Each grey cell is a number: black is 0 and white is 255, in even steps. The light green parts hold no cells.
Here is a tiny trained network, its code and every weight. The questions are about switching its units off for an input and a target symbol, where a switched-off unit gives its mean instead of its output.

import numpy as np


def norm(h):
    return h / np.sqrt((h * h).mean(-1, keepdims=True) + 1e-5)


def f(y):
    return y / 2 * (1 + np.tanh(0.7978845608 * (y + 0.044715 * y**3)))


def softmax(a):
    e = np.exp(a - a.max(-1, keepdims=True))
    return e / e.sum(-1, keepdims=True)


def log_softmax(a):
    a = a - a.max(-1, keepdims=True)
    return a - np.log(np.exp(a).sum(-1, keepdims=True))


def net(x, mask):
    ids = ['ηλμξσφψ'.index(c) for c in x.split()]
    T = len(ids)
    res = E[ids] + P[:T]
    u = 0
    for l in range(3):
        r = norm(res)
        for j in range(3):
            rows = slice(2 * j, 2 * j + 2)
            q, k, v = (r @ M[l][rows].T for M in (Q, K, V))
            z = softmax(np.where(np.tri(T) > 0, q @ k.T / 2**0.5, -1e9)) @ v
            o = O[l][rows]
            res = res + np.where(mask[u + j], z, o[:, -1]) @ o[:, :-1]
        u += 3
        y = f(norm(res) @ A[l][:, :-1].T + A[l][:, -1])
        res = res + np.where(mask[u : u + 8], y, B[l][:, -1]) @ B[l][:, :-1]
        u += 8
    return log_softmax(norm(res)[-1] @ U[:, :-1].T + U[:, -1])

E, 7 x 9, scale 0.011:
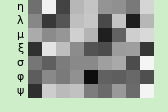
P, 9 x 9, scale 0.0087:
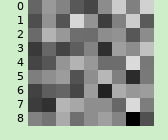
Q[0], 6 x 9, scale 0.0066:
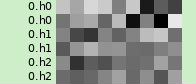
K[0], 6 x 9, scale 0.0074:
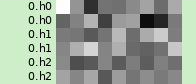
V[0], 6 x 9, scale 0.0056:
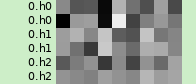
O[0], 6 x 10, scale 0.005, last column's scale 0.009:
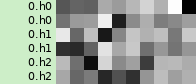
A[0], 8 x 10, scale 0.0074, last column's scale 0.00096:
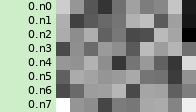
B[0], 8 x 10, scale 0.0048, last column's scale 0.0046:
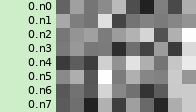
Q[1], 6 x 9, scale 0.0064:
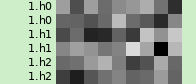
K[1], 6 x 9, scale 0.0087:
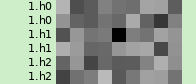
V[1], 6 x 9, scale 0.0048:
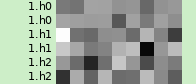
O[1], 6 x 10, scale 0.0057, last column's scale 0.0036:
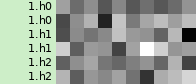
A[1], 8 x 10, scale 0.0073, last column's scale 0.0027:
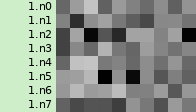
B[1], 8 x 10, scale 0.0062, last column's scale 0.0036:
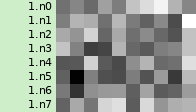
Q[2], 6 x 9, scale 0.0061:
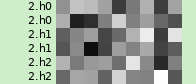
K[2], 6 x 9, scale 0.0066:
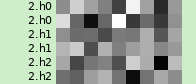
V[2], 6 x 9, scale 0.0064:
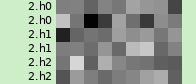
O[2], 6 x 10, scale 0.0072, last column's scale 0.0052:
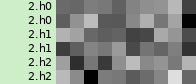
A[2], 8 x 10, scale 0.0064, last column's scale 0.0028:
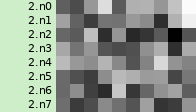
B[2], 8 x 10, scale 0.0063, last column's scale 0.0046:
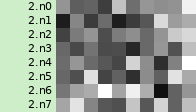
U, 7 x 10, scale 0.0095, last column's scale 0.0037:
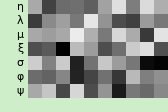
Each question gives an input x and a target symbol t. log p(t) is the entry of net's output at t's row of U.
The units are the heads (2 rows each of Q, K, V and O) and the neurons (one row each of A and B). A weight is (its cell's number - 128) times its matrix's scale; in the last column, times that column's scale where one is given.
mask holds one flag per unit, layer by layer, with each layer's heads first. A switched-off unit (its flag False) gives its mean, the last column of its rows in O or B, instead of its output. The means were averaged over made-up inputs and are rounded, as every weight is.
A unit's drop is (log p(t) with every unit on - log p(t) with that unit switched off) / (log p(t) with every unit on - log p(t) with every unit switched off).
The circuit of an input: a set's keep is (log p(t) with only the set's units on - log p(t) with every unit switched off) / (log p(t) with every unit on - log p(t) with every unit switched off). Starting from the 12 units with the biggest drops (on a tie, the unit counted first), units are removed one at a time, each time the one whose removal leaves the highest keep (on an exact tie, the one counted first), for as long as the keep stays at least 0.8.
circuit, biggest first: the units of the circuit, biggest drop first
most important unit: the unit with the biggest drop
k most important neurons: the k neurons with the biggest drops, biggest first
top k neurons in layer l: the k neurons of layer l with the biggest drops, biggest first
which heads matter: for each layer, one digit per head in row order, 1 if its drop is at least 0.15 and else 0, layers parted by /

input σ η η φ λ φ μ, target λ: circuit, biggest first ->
[2.n6, 1.h1]
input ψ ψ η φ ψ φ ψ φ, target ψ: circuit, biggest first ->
[0.h2, 0.n5, 1.n4]
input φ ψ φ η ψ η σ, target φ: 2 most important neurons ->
[0.n4, 1.n5]
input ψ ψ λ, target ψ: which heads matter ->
000 / 000 / 001
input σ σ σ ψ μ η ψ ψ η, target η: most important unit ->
1.h1
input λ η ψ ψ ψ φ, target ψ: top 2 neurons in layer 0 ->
[0.n4, 0.n2]
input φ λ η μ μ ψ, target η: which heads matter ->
100 / 010 / 000
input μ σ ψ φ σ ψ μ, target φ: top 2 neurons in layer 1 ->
[1.n5, 1.n7]
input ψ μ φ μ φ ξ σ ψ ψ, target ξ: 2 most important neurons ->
[0.n4, 2.n1]
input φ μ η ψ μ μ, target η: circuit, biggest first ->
[1.h1, 0.n2]
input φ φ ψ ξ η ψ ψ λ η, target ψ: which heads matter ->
010 / 000 / 000
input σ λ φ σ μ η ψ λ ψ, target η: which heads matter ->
000 / 010 / 000
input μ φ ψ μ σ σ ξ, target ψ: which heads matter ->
100 / 000 / 000
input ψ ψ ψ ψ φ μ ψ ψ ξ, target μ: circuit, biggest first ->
[0.n5, 0.n4, 2.n4]
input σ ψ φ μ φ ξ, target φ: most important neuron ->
[1.n7]
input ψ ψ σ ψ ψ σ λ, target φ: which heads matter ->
000 / 000 / 100
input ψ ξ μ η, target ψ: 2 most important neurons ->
[2.n6, 0.n3]
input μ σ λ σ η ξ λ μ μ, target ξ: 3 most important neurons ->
[0.n7, 2.n1, 0.n2]
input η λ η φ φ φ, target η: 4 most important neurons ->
[0.n4, 1.n7, 2.n5, 1.n2]
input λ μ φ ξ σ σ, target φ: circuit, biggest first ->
[2.n1]
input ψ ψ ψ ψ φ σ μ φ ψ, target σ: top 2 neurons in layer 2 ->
[2.n7, 2.n0]
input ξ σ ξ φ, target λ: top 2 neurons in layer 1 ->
[1.n7, 1.n2]
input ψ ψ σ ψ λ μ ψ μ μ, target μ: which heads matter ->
000 / 011 / 001
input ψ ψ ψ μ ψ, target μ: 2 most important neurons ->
[0.n7, 2.n2]
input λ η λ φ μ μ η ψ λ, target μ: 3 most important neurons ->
[0.n1, 0.n2, 2.n4]
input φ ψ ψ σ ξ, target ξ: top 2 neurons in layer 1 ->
[1.n2, 1.n0]
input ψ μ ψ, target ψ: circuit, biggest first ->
[2.h0]
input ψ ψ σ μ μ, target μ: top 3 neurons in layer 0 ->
[0.n2, 0.n4, 0.n6]
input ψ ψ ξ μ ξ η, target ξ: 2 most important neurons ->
[2.n1, 1.n5]
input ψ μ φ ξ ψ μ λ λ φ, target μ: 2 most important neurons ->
[0.n2, 0.n7]
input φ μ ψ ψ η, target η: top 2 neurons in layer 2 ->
[2.n4, 2.n7]
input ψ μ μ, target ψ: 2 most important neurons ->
[0.n7, 1.n4]
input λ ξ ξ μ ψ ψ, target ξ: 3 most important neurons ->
[1.n1, 0.n4, 2.n1]
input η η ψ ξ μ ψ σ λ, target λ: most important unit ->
1.n1
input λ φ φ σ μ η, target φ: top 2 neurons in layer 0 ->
[0.n0, 0.n4]
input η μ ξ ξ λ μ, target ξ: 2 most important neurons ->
[0.n7, 2.n1]
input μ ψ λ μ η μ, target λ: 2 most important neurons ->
[0.n7, 0.n2]
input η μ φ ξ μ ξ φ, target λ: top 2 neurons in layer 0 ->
[0.n4, 0.n6]
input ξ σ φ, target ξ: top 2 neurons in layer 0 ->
[0.n4, 0.n3]
